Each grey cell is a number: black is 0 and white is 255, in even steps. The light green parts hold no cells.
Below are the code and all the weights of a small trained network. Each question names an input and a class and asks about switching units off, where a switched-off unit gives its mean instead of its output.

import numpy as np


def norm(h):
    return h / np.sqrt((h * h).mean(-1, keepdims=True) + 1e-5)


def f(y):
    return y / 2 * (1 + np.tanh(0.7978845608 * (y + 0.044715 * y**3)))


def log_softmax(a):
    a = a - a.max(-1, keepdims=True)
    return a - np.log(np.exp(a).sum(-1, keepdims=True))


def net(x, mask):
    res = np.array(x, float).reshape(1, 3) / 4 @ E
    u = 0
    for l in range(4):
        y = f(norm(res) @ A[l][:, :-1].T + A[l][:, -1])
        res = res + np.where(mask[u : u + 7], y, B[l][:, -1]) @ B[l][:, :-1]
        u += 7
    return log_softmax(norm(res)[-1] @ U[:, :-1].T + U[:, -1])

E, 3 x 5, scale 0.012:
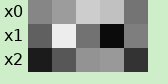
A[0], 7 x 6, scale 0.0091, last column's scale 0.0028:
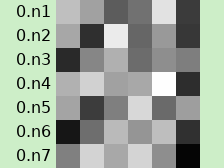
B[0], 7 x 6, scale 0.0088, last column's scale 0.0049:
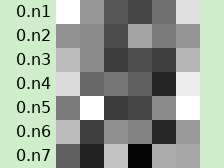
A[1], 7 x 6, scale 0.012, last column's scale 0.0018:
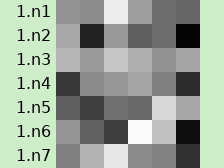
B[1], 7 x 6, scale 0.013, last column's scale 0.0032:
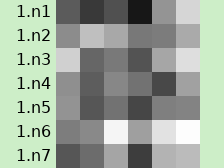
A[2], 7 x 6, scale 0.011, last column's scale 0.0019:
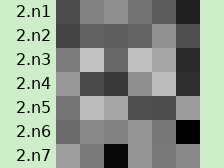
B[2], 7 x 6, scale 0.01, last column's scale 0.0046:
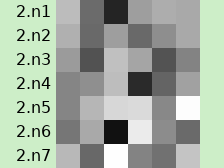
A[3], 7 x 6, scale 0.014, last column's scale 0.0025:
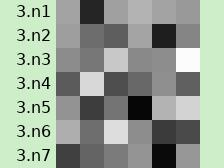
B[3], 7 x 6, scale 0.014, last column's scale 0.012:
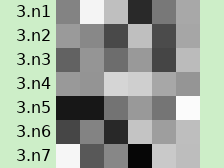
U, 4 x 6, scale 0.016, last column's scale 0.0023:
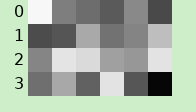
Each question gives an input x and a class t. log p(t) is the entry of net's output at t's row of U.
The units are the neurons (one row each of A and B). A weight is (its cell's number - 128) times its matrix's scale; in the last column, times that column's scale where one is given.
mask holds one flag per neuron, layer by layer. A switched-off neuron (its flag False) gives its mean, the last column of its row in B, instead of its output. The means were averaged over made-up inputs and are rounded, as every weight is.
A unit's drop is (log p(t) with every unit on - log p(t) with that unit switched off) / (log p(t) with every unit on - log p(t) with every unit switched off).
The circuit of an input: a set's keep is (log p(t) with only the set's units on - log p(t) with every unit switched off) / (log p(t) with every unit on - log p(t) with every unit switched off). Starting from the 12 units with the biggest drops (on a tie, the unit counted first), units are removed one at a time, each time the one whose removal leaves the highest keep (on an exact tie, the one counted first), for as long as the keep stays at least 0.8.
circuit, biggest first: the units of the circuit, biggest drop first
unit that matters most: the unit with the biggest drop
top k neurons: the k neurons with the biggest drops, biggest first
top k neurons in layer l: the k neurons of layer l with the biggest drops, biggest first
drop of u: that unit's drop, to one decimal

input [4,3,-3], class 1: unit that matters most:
0.n5
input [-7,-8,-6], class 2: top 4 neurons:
1.n6; 3.n1; 0.n7; 1.n1
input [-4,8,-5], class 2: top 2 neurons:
3.n4; 3.n7
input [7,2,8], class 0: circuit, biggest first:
3.n7; 3.n5
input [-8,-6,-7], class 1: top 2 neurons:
3.n5; 2.n4
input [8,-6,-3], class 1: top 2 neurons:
1.n1; 3.n5
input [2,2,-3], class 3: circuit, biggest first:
3.n7; 0.n4; 3.n6
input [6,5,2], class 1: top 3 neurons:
0.n5; 1.n1; 1.n7
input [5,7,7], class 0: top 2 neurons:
3.n7; 0.n5
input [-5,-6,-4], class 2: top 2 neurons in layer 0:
0.n7; 0.n3
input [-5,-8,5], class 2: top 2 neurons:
1.n6; 3.n1
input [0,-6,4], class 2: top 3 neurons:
1.n6; 3.n1; 3.n5
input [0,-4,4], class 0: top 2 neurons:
0.n5; 3.n7
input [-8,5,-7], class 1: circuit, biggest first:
3.n5
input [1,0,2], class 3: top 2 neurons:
2.n5; 3.n6
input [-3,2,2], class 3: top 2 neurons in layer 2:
2.n7; 2.n5
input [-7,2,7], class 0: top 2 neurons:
3.n7; 1.n1
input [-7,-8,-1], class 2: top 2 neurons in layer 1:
1.n6; 1.n1
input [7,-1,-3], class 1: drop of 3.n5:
0.1
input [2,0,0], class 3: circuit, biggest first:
3.n6
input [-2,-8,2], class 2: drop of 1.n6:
0.2
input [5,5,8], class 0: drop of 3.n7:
0.8
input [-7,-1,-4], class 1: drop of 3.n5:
0.5
